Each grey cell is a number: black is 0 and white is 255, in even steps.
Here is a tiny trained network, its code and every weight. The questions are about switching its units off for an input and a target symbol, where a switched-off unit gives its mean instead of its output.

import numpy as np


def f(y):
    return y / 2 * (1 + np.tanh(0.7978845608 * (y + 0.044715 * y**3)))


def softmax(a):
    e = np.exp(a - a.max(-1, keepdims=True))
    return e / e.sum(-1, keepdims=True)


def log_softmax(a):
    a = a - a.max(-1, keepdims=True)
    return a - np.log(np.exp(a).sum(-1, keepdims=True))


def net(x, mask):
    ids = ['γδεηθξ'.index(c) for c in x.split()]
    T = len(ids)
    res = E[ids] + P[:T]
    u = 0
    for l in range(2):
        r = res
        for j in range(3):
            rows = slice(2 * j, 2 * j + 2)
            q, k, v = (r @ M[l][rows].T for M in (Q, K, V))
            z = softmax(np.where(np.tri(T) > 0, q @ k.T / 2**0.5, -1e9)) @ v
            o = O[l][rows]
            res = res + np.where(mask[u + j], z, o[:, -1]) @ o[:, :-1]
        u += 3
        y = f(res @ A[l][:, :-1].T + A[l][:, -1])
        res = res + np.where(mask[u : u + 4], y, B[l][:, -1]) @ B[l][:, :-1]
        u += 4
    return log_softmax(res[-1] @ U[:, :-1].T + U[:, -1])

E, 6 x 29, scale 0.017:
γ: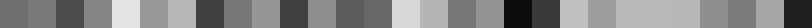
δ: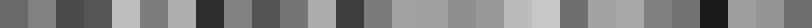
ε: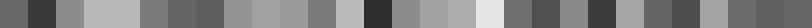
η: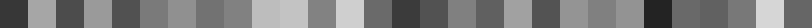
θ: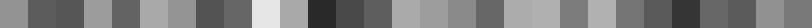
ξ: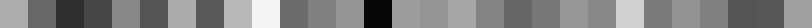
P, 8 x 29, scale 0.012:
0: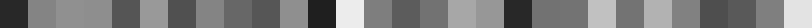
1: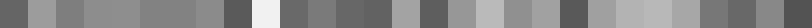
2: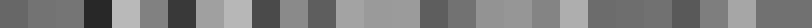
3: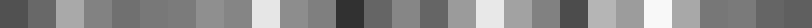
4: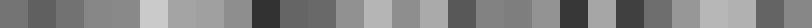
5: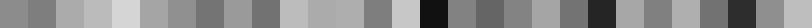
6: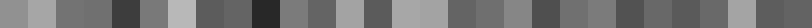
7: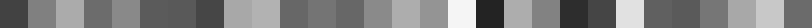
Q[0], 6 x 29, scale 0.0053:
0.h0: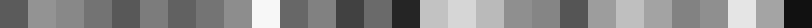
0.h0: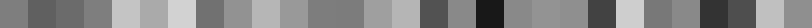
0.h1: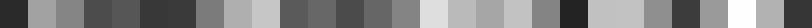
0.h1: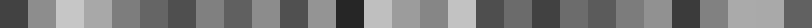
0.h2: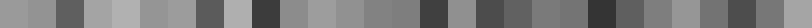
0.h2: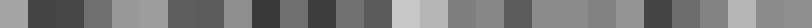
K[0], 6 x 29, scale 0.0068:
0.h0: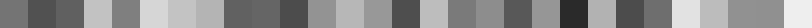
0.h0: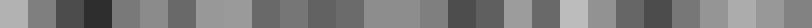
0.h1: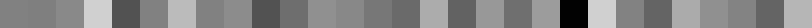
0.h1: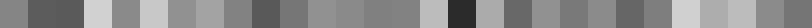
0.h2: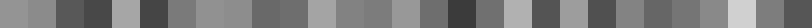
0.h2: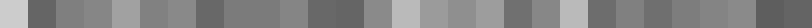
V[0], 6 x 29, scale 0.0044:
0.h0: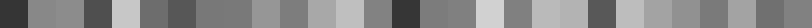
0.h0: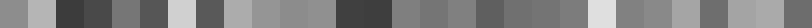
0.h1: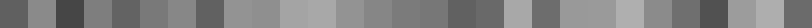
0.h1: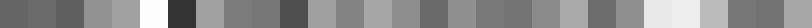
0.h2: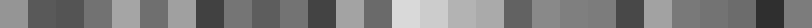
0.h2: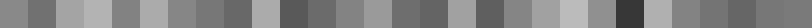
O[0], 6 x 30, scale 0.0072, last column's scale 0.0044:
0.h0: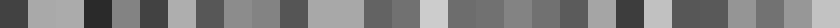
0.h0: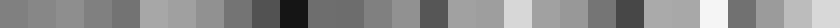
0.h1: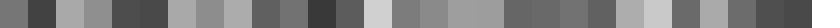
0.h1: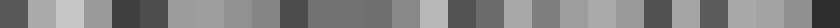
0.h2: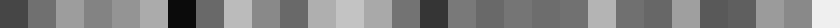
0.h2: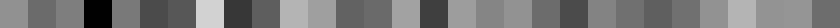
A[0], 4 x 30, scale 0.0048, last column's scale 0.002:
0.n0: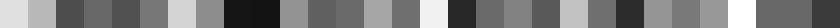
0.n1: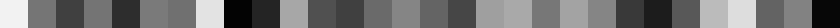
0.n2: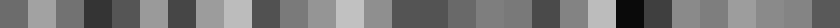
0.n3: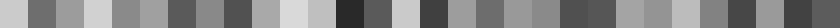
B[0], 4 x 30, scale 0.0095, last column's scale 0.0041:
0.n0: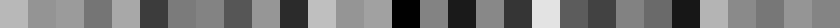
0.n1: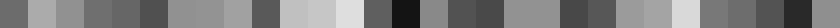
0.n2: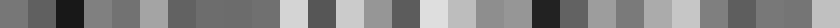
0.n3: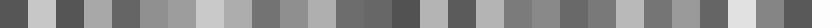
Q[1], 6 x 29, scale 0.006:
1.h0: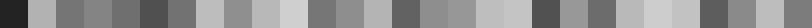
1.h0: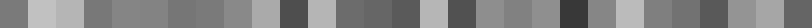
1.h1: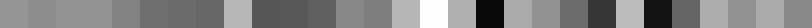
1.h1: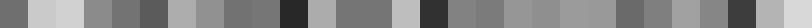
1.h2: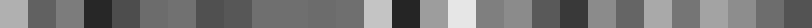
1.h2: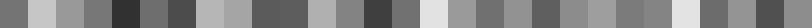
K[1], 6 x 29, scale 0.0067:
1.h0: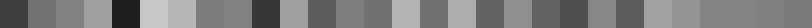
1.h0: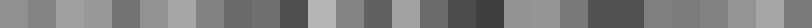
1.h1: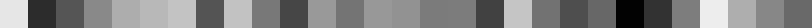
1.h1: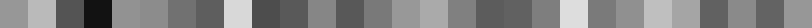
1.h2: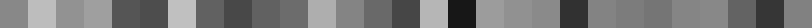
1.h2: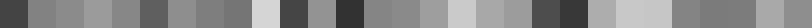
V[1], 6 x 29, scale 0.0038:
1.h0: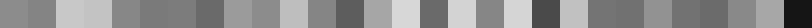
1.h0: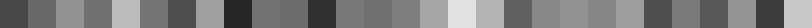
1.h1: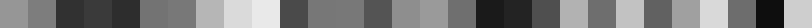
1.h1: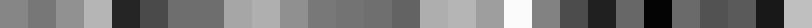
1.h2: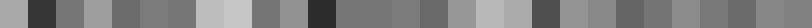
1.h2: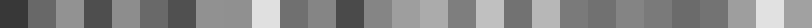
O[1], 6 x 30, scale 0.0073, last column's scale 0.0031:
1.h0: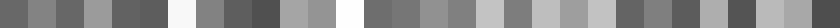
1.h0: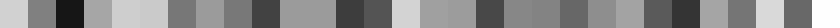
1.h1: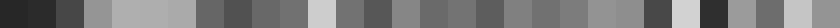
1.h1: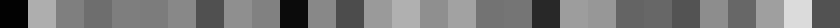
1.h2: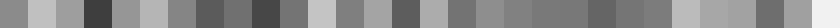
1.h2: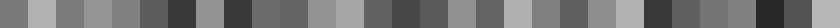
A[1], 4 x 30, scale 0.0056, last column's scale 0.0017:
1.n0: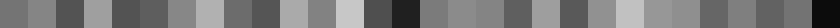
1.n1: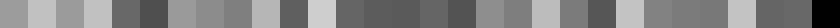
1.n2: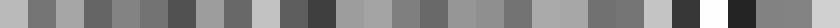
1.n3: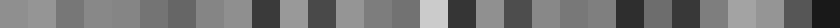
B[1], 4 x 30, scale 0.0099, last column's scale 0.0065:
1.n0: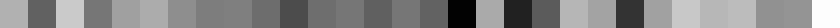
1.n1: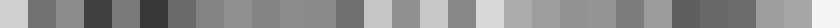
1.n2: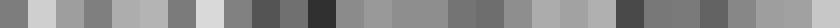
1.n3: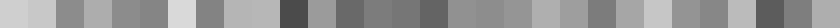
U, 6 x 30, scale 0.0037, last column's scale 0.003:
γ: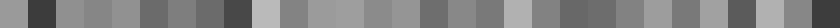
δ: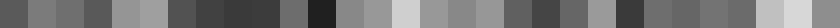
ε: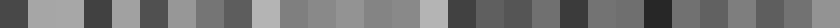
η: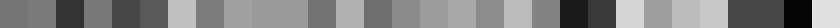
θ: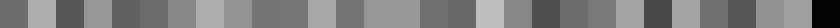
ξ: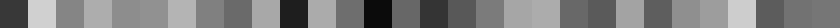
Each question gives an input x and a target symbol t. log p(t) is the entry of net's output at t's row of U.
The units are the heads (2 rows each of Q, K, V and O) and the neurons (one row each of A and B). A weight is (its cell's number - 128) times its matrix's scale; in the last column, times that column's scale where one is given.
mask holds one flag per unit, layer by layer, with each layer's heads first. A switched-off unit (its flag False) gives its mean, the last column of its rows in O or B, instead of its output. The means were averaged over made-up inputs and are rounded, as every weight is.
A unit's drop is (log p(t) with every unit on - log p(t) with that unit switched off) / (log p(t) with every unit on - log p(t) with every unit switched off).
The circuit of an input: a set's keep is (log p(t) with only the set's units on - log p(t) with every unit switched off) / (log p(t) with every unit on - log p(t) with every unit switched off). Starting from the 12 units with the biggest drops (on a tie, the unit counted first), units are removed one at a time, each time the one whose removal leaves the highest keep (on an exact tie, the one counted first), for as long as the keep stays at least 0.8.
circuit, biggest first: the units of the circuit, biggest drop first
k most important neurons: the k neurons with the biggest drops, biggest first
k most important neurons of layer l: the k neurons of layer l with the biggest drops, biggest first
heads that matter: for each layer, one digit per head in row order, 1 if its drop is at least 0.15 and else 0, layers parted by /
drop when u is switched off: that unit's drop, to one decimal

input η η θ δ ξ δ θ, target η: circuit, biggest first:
(0.h0; 0.n1)
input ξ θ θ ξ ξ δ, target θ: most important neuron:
(0.n3)
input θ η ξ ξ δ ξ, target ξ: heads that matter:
100 / 010
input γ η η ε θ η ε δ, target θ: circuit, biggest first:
(0.h0; 0.n3; 1.n1)
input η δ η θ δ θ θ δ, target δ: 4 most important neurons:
(1.n2; 0.n1; 0.n3; 1.n3)
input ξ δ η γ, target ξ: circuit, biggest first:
(1.h1; 1.n1)
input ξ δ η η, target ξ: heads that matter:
100 / 010
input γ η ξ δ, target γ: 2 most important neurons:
(1.n0; 1.n1)
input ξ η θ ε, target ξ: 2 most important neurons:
(0.n2; 1.n1)
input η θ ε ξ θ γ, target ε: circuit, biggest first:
(0.h0; 0.h1)
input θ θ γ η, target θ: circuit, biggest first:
(0.h0; 0.n3; 1.n1; 0.n2)
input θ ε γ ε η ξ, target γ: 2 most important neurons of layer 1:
(1.n1; 1.n0)
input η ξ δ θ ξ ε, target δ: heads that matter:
101 / 010
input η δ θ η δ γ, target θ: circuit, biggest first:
(0.n3; 0.h0; 1.n1)
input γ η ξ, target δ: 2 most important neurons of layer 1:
(1.n2; 1.n3)
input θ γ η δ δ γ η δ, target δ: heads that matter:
101 / 011
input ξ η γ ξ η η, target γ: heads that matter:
001 / 010
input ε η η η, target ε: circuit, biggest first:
(0.h0)
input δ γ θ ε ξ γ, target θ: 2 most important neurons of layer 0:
(0.n3; 0.n2)
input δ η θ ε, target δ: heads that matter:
100 / 010
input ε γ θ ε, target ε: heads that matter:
100 / 000
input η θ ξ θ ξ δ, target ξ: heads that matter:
100 / 010
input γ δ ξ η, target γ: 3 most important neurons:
(1.n0; 1.n1; 0.n2)
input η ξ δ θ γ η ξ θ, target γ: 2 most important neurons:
(1.n1; 1.n0)
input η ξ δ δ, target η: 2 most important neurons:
(1.n0; 1.n2)
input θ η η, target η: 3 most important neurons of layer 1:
(1.n0; 1.n3; 1.n2)
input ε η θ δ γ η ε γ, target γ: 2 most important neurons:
(1.n1; 1.n0)
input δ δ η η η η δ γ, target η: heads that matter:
110 / 000
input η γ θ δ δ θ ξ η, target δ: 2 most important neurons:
(1.n2; 0.n3)
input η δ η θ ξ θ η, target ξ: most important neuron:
(0.n0)
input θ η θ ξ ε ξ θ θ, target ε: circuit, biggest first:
(0.h0; 0.h1; 1.h0; 0.n1)
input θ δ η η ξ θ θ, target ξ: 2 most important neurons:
(1.n0; 0.n1)
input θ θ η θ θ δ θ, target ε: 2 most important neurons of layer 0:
(0.n1; 0.n3)
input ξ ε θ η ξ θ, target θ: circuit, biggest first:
(0.n3; 1.n1; 0.h0)
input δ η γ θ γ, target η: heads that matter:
011 / 010
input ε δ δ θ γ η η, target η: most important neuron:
(0.n2)
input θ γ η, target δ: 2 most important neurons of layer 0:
(0.n2; 0.n3)
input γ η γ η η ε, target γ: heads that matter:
000 / 010
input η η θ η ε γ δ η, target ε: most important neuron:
(0.n2)
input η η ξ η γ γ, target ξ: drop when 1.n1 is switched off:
0.3
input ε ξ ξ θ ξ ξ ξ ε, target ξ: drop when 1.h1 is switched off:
0.5
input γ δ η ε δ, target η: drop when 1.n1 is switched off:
0.0
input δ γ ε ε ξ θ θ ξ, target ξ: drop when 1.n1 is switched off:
0.1
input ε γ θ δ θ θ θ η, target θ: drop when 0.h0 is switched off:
1.4
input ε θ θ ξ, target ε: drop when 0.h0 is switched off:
0.6
